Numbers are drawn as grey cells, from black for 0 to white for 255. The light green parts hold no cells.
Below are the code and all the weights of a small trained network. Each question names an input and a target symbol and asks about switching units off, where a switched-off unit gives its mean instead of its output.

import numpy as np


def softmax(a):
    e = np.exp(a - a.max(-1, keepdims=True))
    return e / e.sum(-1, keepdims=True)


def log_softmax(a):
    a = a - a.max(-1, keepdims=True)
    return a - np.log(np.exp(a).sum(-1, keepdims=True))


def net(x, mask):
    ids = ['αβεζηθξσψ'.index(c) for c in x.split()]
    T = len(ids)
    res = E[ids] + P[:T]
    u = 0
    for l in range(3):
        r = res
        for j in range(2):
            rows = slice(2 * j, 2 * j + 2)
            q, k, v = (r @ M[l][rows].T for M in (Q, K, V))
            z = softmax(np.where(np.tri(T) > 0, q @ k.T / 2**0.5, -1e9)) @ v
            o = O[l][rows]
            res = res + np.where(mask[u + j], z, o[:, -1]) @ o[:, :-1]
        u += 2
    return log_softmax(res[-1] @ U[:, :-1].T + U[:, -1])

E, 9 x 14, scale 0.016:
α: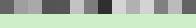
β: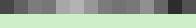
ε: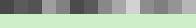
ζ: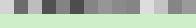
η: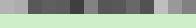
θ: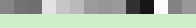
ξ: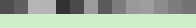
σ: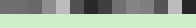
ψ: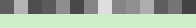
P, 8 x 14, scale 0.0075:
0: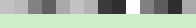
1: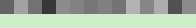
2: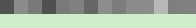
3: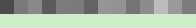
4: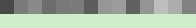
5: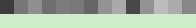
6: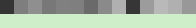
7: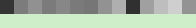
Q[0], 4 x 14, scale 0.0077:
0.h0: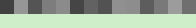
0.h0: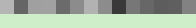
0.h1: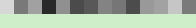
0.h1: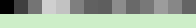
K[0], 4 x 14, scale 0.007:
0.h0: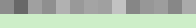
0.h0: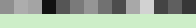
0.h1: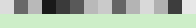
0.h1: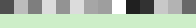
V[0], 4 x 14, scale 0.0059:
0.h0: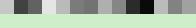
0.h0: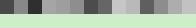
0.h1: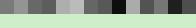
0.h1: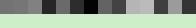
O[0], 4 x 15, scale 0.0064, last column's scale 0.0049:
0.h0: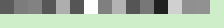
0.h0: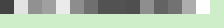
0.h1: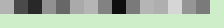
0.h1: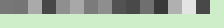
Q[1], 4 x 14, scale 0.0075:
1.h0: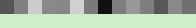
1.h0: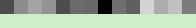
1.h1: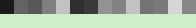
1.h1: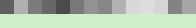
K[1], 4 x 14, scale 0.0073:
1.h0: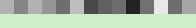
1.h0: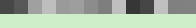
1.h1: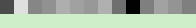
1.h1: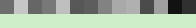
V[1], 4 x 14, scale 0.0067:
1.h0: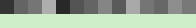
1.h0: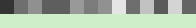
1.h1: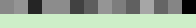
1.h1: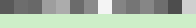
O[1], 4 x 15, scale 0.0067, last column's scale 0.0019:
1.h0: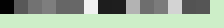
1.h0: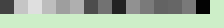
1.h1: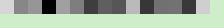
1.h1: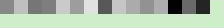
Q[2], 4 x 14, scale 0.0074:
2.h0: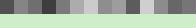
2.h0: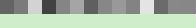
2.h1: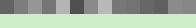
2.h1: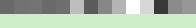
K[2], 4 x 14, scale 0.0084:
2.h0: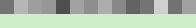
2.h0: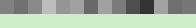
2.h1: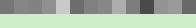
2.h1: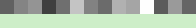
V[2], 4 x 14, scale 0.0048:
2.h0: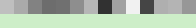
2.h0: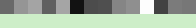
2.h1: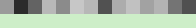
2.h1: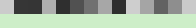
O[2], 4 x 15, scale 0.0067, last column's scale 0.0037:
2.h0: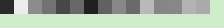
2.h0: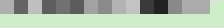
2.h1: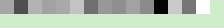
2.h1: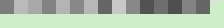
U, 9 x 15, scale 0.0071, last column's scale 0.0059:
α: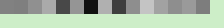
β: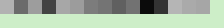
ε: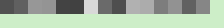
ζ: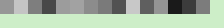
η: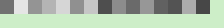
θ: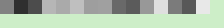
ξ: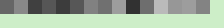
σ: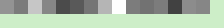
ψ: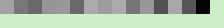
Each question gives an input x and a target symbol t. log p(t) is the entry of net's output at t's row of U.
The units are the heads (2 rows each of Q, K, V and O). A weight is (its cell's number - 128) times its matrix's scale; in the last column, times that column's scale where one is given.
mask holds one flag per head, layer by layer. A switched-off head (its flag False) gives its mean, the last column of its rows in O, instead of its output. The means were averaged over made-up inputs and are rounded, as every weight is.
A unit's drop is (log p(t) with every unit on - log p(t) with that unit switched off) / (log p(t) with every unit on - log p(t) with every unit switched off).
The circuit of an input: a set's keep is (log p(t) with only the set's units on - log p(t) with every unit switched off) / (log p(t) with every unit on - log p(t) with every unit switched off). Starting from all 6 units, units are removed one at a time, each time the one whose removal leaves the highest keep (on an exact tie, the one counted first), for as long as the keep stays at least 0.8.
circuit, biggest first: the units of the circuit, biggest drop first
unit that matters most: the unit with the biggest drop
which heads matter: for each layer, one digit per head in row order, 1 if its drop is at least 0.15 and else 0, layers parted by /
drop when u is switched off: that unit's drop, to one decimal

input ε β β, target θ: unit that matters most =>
0.h1
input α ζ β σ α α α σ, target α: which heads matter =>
10 / 11 / 00
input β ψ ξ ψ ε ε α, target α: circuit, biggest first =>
(2.h1 1.h0)
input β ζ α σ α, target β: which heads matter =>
01 / 01 / 10
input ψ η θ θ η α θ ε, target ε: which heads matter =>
11 / 00 / 01
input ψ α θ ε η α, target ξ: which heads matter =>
11 / 00 / 11
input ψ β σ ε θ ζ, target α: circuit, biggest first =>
(2.h1 2.h0 0.h1)
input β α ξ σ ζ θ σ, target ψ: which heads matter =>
11 / 00 / 01
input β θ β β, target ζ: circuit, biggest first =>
(0.h1 1.h1)
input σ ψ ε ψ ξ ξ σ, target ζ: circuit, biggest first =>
(1.h1 0.h0)
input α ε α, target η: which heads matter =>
10 / 01 / 00
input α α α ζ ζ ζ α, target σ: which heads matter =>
01 / 00 / 00
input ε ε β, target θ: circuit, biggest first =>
(0.h1 0.h0 1.h0)
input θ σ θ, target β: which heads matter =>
01 / 01 / 11
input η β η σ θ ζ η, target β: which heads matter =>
01 / 10 / 01
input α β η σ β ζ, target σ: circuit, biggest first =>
(0.h1)
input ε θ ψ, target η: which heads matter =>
10 / 11 / 10
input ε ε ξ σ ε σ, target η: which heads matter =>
11 / 01 / 00
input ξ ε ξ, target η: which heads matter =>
11 / 01 / 01
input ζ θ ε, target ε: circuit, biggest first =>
(0.h1 1.h0)
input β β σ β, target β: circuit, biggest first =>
(0.h1)
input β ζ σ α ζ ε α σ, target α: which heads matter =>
10 / 11 / 01
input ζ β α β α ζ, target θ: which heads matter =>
01 / 01 / 10
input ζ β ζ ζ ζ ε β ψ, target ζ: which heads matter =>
00 / 01 / 00
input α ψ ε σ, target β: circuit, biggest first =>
(2.h0 1.h1)
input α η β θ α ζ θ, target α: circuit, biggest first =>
(2.h1 1.h0 0.h1 0.h0)
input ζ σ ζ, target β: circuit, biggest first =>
(1.h1)
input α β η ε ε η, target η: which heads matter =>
11 / 11 / 01
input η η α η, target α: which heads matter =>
11 / 10 / 10
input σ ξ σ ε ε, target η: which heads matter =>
10 / 01 / 00
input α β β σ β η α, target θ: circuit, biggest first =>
(2.h0 1.h1 0.h0)
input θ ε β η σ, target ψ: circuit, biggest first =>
(0.h1 0.h0 1.h0)
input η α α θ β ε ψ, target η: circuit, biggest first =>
(0.h0 1.h0)
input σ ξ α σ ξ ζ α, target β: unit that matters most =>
2.h0
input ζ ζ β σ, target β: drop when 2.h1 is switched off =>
0.3
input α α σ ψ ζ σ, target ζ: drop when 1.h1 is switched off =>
1.0
